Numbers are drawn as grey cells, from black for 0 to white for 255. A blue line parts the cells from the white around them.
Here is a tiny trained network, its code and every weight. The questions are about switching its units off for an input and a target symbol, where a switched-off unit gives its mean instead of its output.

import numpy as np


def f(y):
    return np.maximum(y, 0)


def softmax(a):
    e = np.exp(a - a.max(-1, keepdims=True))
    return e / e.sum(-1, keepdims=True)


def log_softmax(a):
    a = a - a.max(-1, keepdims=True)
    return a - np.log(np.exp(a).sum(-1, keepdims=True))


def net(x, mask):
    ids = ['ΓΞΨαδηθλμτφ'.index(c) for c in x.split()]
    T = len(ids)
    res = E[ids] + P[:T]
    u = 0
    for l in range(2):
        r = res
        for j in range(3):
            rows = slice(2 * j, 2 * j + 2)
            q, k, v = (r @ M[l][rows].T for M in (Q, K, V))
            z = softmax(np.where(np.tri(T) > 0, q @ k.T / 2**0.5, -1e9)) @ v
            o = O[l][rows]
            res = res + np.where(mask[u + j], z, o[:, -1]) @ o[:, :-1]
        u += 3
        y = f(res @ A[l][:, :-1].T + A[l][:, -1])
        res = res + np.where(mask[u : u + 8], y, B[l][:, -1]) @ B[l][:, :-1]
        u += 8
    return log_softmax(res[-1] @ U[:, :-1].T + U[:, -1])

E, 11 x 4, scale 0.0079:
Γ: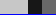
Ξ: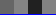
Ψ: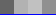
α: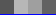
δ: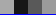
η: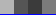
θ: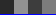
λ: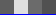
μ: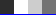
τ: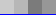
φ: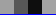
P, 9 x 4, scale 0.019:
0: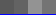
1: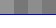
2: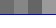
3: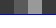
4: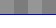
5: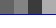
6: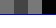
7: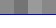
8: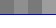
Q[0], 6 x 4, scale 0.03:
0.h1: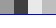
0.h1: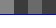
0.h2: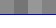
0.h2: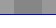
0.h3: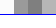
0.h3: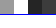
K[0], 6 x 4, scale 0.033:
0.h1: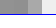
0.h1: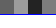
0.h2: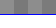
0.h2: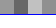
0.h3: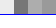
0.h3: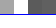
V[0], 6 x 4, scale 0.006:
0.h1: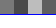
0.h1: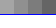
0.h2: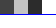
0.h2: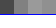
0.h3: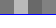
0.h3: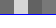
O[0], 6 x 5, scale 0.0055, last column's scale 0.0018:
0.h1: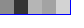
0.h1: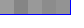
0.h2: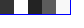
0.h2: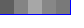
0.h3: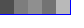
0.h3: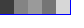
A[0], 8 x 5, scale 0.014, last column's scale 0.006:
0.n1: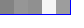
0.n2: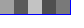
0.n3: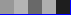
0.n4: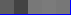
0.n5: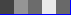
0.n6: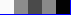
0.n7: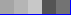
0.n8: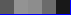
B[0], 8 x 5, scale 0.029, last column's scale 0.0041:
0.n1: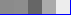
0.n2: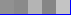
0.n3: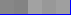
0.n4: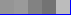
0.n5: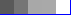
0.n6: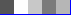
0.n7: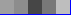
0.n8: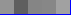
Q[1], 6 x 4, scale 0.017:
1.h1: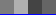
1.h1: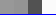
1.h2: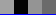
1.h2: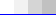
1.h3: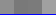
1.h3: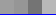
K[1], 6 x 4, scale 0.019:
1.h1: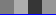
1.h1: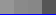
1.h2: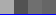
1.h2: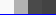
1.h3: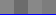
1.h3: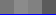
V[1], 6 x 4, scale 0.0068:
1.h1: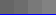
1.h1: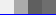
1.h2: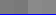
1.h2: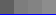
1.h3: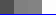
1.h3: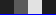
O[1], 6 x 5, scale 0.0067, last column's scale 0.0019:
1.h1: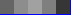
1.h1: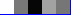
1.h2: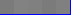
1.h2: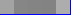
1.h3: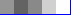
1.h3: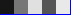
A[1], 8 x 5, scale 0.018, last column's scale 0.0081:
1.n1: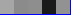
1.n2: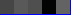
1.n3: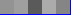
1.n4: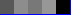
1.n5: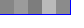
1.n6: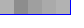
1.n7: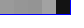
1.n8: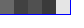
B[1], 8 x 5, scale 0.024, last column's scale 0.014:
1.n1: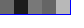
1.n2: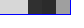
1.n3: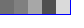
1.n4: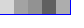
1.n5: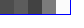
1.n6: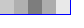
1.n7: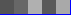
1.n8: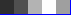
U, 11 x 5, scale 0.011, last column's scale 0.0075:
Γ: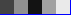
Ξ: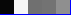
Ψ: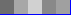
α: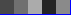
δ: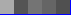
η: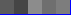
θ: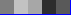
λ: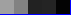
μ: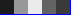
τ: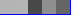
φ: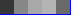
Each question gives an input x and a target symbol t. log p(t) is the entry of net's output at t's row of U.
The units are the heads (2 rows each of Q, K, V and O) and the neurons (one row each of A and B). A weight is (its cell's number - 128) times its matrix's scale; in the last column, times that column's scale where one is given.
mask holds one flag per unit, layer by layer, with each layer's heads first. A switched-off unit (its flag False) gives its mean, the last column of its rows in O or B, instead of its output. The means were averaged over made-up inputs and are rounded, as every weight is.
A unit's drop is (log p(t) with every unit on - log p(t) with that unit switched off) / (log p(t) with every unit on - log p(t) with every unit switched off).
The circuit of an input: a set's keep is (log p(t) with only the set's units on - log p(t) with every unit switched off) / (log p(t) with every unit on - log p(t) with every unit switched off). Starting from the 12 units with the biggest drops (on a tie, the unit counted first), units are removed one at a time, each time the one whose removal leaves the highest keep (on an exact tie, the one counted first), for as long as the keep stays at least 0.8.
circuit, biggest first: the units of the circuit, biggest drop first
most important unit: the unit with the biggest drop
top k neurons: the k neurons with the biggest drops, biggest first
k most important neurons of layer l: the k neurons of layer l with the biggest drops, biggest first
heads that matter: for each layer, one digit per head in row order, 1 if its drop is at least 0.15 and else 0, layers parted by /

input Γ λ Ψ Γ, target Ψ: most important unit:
1.h3
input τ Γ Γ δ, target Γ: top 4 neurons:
(1.n8, 1.n2, 1.n3, 0.n6)
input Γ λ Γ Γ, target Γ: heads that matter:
010 / 001
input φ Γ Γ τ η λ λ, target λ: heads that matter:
011 / 100
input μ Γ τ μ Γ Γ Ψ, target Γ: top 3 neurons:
(1.n8, 1.n2, 0.n5)
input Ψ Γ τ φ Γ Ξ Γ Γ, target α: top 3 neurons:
(0.n5, 1.n1, 1.n2)
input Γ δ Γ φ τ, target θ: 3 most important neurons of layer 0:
(0.n5, 0.n6, 0.n7)
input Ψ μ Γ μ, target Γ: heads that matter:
010 / 001
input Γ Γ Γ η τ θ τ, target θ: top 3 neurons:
(0.n5, 1.n2, 1.n5)
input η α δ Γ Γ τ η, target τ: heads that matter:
000 / 001
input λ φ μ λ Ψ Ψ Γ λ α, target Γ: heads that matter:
000 / 100
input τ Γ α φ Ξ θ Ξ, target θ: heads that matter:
010 / 101
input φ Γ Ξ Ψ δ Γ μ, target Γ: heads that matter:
010 / 101
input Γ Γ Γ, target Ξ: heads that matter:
000 / 000
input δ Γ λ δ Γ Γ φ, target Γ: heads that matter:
010 / 101
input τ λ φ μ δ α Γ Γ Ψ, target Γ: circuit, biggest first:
(1.n5)
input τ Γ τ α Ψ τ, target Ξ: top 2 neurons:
(1.n5, 1.n1)
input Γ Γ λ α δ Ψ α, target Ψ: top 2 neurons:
(0.n1, 0.n5)
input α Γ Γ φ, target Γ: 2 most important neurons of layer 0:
(0.n6, 0.n5)
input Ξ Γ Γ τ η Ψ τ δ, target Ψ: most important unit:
0.h3
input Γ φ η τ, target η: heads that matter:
000 / 001
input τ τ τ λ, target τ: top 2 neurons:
(0.n1, 1.n6)
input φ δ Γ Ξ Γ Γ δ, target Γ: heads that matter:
110 / 101
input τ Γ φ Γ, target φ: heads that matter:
010 / 001
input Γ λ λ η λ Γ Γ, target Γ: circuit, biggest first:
(1.n8, 1.n2, 0.n6)
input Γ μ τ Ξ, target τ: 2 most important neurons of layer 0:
(0.n1, 0.n4)
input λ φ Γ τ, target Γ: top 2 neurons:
(1.n8, 1.n2)
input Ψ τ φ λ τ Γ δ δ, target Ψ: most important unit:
1.n6
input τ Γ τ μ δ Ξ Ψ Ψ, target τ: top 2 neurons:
(1.n6, 0.n7)
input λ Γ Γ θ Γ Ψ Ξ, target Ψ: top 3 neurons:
(0.n1, 0.n5, 1.n5)
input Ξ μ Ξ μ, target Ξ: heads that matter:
010 / 101
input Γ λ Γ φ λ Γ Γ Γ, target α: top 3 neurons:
(0.n5, 1.n1, 0.n6)
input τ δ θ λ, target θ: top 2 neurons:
(1.n2, 0.n5)
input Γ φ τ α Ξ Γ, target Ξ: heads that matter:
000 / 001
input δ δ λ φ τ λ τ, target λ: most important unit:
1.n2
